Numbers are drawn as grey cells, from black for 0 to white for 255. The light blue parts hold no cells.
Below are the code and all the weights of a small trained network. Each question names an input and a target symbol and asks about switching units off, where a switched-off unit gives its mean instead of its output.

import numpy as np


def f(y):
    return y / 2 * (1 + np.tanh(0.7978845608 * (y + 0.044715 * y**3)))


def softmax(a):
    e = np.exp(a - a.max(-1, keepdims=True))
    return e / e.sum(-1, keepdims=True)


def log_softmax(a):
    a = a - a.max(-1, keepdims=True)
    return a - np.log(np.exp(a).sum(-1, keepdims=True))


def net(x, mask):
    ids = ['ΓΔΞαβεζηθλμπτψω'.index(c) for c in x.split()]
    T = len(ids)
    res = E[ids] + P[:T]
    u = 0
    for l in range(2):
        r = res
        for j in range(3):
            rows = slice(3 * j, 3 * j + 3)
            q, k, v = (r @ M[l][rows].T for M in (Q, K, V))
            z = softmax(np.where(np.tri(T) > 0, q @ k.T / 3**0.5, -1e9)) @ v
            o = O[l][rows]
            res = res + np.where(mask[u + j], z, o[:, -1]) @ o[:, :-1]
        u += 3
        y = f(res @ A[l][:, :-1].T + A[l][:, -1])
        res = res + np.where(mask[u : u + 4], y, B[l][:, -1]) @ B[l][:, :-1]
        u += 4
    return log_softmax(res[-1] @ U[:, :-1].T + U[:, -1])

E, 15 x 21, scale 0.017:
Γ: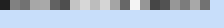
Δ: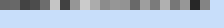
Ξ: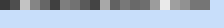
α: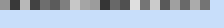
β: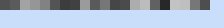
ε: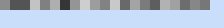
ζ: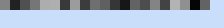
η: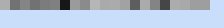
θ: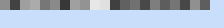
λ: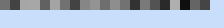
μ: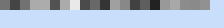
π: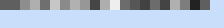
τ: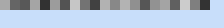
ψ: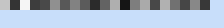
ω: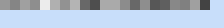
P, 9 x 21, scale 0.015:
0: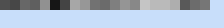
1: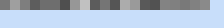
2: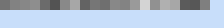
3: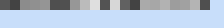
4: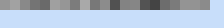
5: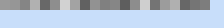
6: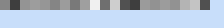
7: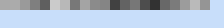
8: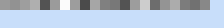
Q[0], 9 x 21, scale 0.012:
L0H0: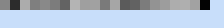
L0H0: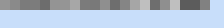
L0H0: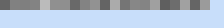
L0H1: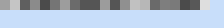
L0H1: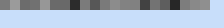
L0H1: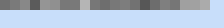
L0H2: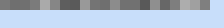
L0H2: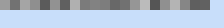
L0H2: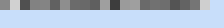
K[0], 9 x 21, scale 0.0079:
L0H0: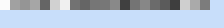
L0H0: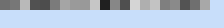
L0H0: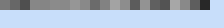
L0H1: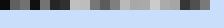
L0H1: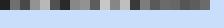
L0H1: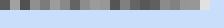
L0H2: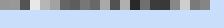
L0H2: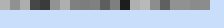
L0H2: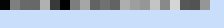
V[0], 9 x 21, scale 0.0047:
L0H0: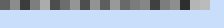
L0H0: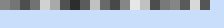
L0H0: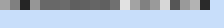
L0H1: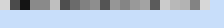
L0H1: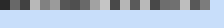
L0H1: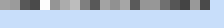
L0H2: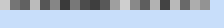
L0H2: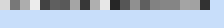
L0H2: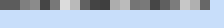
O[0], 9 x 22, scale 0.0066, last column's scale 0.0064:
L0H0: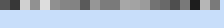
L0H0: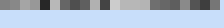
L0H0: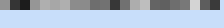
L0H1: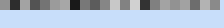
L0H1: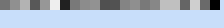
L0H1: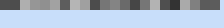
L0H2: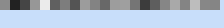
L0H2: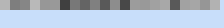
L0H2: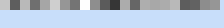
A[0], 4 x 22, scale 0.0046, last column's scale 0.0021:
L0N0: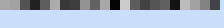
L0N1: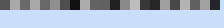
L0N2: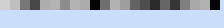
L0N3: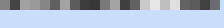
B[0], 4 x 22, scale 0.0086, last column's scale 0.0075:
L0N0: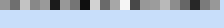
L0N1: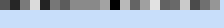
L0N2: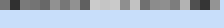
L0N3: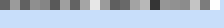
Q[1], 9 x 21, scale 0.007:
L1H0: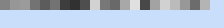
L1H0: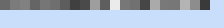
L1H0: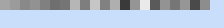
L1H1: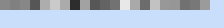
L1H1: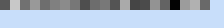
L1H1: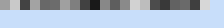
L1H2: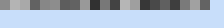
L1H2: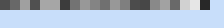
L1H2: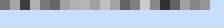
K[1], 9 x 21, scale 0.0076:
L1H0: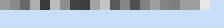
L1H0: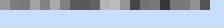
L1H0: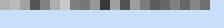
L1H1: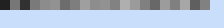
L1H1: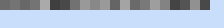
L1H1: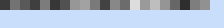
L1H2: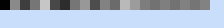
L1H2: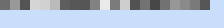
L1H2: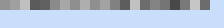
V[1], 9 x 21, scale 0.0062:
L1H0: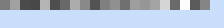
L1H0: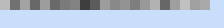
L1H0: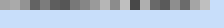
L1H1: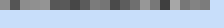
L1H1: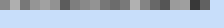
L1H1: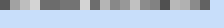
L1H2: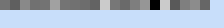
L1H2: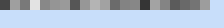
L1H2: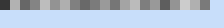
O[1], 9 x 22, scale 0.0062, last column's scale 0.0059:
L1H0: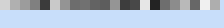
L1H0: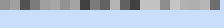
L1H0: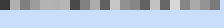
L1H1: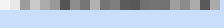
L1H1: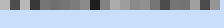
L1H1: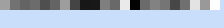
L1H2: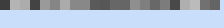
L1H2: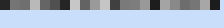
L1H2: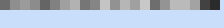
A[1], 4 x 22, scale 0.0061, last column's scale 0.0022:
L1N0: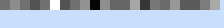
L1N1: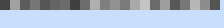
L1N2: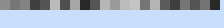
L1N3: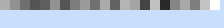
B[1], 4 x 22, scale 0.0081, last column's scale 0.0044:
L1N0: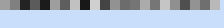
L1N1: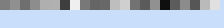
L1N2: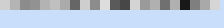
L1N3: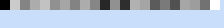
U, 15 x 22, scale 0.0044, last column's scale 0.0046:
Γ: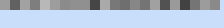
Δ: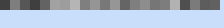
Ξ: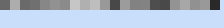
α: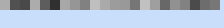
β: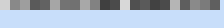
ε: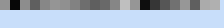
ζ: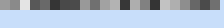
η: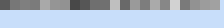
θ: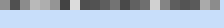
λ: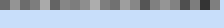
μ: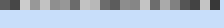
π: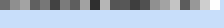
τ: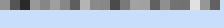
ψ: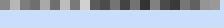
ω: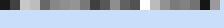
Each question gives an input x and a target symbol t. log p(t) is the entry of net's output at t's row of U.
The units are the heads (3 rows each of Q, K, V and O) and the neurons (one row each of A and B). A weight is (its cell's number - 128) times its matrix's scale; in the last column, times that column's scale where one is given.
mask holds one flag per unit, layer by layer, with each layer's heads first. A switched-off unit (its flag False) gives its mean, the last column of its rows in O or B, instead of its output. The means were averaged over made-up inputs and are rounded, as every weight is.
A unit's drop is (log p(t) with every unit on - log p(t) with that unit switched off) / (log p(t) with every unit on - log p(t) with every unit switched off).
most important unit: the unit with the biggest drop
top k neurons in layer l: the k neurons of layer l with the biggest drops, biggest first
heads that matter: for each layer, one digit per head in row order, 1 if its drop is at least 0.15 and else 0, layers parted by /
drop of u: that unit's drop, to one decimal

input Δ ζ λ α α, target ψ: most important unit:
L1N3
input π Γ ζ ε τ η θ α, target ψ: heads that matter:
010 / 000
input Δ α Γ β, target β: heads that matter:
010 / 010
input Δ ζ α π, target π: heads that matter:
100 / 000
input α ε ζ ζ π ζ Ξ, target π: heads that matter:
100 / 000
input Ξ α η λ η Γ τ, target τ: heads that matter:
101 / 000
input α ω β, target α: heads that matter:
010 / 001
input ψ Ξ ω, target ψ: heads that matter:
000 / 001
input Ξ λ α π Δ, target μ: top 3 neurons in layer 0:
(L0N0 L0N1 L0N3)
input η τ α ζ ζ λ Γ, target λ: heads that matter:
000 / 100
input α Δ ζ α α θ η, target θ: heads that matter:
001 / 001
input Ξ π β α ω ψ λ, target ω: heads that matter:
010 / 000
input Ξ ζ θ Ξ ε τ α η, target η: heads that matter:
000 / 100
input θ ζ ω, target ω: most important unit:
L0H1
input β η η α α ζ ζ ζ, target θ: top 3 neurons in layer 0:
(L0N3 L0N1 L0N0)
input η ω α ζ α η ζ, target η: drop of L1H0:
0.6
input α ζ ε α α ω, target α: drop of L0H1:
0.4
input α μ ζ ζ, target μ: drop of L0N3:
0.2
